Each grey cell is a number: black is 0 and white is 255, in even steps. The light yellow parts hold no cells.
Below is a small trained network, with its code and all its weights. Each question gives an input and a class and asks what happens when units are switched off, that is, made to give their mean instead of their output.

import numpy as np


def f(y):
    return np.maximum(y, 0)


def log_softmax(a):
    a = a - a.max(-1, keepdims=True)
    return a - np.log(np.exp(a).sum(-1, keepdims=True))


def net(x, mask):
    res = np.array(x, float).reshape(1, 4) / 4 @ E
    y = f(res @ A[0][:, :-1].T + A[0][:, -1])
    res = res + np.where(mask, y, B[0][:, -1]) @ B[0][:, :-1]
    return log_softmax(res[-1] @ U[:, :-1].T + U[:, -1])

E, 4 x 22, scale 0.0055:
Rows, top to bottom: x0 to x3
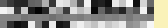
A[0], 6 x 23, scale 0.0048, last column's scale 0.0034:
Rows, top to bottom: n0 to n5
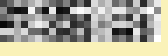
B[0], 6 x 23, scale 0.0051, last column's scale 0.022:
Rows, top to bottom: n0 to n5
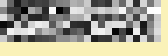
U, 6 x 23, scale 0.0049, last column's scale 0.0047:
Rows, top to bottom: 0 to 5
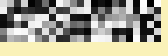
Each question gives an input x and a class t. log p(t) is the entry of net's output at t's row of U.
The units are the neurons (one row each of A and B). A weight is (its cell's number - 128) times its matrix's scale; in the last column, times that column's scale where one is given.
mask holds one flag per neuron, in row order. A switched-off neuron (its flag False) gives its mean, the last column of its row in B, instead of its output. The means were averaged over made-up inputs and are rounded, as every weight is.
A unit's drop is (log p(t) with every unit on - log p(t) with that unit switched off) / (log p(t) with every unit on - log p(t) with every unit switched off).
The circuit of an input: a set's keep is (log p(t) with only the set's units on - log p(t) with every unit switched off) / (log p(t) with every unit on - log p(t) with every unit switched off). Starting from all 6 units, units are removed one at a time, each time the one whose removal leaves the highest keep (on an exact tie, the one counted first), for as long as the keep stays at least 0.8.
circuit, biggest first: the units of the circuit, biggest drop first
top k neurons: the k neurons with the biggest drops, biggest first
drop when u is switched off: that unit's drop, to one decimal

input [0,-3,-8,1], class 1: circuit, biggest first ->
[n4]
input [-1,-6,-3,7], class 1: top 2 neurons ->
[n0, n5]
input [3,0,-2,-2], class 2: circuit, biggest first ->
[n1, n2]
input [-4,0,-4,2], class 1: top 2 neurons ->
[n3, n2]
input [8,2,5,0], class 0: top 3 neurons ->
[n1, n3, n4]
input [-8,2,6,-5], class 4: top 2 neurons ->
[n4, n1]
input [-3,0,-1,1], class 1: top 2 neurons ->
[n3, n2]
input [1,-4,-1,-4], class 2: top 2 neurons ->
[n3, n1]
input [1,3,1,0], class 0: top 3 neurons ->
[n1, n4, n3]
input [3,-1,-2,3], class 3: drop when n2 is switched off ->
0.1
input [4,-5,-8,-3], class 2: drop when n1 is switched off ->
0.9
